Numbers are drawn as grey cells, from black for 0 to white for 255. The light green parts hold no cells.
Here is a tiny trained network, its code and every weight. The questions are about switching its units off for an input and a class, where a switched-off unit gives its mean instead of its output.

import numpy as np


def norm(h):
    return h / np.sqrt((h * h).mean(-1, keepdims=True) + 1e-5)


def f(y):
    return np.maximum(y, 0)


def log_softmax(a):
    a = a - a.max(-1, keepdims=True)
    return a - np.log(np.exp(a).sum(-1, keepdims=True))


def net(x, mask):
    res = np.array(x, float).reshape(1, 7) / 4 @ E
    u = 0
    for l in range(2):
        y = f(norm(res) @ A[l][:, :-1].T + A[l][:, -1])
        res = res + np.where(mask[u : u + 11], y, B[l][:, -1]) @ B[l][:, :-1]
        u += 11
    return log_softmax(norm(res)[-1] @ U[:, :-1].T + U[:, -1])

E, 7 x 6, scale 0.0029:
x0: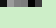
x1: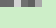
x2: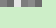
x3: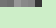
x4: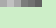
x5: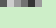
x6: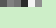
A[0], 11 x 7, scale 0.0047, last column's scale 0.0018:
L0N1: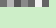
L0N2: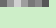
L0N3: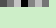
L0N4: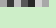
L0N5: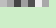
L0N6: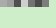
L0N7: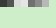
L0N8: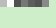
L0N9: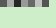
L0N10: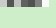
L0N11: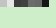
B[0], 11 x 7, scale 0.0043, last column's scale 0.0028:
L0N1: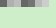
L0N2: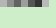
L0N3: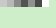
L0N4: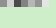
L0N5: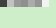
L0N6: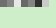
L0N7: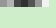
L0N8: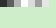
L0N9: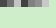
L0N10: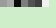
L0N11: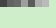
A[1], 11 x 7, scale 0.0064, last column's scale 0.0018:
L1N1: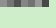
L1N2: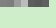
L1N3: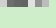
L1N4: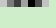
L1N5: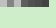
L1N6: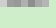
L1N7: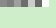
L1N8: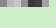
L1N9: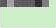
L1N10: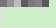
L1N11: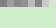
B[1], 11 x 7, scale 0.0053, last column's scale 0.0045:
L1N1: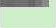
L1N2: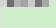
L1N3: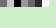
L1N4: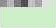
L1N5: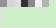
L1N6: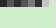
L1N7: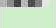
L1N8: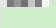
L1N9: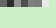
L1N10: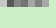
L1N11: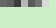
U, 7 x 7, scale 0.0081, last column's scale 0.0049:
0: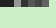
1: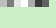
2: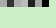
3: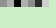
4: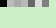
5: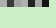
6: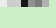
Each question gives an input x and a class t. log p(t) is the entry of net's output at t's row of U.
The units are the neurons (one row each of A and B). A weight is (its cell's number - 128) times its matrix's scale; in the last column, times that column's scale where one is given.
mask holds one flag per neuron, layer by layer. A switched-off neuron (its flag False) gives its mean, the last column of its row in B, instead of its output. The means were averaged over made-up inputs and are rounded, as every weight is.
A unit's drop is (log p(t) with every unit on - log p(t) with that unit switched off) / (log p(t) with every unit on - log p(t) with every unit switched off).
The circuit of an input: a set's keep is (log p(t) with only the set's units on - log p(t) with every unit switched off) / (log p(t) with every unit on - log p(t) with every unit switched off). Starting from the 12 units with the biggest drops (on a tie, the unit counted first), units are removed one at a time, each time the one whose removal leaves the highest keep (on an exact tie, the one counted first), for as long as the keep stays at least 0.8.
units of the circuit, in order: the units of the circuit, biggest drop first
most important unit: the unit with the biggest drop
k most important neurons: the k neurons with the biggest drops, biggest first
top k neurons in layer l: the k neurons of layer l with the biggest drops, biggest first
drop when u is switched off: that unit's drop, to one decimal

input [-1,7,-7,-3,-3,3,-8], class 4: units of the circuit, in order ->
L0N5; L1N3
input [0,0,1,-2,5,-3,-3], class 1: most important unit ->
L0N8
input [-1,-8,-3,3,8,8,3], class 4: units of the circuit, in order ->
L0N8; L0N11; L1N3
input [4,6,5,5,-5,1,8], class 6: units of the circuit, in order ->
L0N3; L1N6
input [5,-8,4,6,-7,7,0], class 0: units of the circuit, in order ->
L1N9; L1N3
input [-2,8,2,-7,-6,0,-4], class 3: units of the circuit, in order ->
L0N4; L1N6
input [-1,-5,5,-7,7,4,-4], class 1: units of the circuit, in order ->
L0N8; L1N3
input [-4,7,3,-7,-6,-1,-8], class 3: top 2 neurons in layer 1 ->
L1N6; L1N5
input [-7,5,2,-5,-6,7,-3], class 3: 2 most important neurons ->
L0N4; L1N6
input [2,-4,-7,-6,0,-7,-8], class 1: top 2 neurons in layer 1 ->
L1N3; L1N2
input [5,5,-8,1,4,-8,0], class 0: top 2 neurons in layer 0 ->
L0N3; L0N2
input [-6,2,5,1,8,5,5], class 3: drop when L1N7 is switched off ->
0.1
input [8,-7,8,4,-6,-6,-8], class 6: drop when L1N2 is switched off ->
0.0
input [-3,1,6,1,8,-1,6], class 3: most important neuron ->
L1N3
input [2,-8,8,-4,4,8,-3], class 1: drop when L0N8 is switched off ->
1.0
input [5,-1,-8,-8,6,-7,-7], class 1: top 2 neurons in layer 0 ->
L0N6; L0N8
